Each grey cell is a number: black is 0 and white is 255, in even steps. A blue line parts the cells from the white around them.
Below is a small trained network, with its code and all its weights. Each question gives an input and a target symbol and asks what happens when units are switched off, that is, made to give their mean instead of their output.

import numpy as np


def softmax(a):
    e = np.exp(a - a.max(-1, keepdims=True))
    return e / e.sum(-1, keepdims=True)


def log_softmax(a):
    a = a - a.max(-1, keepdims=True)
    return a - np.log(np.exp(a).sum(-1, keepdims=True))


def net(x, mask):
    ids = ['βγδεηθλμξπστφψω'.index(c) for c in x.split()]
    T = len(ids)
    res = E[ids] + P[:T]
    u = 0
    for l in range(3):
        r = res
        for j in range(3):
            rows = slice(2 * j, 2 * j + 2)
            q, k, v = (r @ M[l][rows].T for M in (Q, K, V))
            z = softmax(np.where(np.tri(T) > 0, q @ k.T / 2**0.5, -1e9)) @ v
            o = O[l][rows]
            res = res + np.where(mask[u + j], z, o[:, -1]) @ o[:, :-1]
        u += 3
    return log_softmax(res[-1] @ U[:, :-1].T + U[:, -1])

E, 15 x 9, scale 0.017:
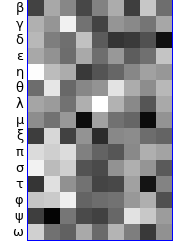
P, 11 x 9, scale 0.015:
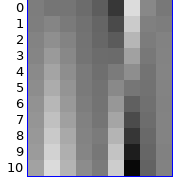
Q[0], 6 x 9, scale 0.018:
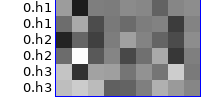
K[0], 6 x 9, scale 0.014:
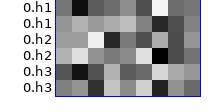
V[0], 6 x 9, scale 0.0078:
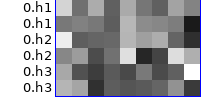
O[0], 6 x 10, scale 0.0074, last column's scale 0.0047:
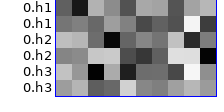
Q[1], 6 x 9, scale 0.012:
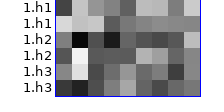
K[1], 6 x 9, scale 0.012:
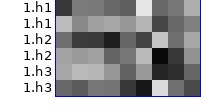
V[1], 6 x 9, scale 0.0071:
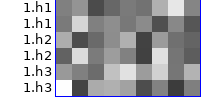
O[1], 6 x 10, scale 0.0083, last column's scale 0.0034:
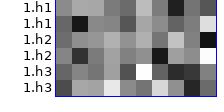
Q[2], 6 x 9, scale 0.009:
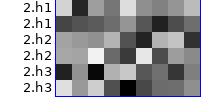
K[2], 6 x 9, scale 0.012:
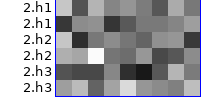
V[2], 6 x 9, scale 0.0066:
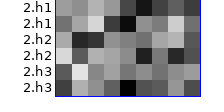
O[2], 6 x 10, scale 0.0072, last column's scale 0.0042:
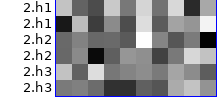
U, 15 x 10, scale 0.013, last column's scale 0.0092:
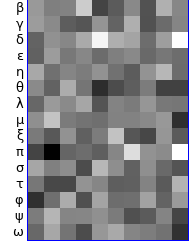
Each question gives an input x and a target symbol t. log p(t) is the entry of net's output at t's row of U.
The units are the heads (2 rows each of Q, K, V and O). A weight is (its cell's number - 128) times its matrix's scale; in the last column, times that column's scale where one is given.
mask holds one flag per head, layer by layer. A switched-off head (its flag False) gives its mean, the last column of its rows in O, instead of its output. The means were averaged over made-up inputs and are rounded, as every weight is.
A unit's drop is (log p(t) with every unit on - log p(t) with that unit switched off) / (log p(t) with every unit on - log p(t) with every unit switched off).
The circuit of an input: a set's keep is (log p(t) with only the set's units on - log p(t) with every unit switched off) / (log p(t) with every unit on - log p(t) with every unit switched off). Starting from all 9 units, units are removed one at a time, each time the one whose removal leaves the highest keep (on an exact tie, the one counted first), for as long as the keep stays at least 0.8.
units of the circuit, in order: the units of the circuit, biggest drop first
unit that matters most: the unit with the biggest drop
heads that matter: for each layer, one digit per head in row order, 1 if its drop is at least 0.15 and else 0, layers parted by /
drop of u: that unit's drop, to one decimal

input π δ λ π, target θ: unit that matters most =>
0.h2
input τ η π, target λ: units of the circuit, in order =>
(2.h1, 0.h2)
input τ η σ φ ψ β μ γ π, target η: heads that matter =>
110 / 001 / 000
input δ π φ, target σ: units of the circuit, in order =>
(0.h3, 2.h1)
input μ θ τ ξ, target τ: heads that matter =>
110 / 010 / 100
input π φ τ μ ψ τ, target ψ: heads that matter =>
110 / 110 / 000
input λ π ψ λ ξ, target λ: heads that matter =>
010 / 001 / 100
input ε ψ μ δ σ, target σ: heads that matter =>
011 / 000 / 100
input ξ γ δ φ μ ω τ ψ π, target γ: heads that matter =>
011 / 010 / 000
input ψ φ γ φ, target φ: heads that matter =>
001 / 000 / 000
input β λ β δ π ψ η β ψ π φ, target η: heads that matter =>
010 / 001 / 000
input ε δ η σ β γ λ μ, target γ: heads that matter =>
001 / 010 / 000
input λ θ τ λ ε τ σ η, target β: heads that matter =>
011 / 000 / 000
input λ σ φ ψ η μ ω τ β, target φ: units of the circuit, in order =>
(0.h3, 2.h2)
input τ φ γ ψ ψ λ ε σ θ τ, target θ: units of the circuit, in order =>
(2.h2, 1.h3)
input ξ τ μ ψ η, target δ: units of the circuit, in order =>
(0.h2, 0.h3, 2.h3)
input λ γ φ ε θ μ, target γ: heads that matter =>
001 / 010 / 000
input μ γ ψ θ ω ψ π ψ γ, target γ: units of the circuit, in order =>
(1.h2, 0.h2, 2.h1)
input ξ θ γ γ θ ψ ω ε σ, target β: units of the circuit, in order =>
(0.h3, 0.h2)
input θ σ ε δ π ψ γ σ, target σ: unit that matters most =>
2.h1
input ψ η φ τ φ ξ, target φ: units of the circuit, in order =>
(0.h3)
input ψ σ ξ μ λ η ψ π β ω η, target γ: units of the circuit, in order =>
(1.h2, 2.h1)
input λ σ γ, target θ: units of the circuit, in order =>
(0.h2, 0.h3)
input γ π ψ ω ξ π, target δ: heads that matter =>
010 / 000 / 000
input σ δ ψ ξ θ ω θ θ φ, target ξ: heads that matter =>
000 / 001 / 000
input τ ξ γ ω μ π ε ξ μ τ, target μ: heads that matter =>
101 / 011 / 001
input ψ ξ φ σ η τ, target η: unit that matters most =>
0.h1
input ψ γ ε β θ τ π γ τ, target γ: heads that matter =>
010 / 010 / 000
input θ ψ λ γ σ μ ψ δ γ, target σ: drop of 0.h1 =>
0.0
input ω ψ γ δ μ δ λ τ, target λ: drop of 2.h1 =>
0.4
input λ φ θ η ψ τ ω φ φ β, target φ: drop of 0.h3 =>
0.3
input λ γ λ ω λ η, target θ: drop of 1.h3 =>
0.2
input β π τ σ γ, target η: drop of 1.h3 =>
0.5
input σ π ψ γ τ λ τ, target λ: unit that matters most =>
1.h3
